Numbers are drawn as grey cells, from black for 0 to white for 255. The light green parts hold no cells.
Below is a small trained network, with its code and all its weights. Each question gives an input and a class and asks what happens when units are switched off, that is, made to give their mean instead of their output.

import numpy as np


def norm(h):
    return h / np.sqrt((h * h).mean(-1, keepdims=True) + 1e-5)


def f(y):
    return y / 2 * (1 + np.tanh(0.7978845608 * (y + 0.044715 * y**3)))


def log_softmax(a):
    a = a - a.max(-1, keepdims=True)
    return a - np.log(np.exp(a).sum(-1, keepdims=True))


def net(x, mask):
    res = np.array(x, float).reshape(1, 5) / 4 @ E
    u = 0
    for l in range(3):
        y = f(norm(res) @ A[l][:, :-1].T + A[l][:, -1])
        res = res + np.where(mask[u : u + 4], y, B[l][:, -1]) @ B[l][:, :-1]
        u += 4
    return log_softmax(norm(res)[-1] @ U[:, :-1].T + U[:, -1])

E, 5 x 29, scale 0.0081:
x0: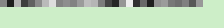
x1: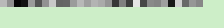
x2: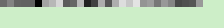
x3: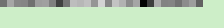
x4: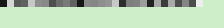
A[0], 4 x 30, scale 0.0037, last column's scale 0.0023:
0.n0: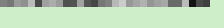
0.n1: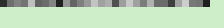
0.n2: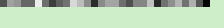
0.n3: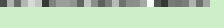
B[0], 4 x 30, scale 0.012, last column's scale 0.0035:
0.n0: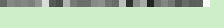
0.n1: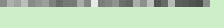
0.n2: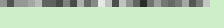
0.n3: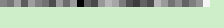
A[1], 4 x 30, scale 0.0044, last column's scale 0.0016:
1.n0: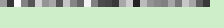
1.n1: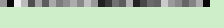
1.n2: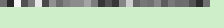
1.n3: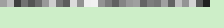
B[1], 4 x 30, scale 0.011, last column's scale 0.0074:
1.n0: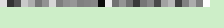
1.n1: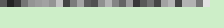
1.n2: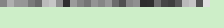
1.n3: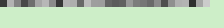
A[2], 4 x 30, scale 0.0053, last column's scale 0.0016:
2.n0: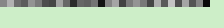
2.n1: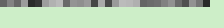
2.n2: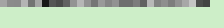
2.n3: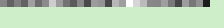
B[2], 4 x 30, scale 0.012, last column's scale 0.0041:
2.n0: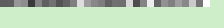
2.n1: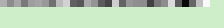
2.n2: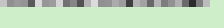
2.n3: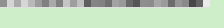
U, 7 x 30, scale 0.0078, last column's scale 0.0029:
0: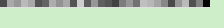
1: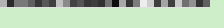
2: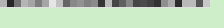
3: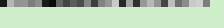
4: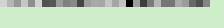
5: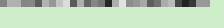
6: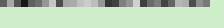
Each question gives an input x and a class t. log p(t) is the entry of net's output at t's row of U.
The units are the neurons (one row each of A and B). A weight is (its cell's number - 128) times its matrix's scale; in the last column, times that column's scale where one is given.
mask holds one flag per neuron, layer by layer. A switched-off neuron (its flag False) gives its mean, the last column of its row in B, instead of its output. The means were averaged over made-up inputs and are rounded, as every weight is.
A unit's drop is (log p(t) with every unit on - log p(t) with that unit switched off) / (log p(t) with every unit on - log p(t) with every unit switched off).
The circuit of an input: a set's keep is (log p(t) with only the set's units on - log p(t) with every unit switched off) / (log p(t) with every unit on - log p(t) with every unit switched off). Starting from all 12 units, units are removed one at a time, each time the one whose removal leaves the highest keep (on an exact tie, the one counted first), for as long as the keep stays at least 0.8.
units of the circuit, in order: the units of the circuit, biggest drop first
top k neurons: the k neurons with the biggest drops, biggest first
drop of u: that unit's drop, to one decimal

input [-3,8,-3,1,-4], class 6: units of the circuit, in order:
1.n3
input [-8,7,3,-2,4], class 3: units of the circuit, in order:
1.n0, 2.n2
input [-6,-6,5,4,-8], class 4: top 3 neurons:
0.n2, 2.n2, 1.n1
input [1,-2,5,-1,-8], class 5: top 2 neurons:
0.n0, 2.n1
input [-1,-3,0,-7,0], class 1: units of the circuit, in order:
1.n2, 1.n1
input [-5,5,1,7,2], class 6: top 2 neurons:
1.n3, 1.n0
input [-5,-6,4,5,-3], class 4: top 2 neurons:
0.n2, 0.n3
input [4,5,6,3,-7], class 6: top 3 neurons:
1.n3, 1.n1, 0.n3
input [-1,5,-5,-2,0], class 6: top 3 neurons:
1.n3, 1.n0, 0.n0
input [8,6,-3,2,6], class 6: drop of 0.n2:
0.0
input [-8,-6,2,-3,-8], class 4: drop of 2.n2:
0.2
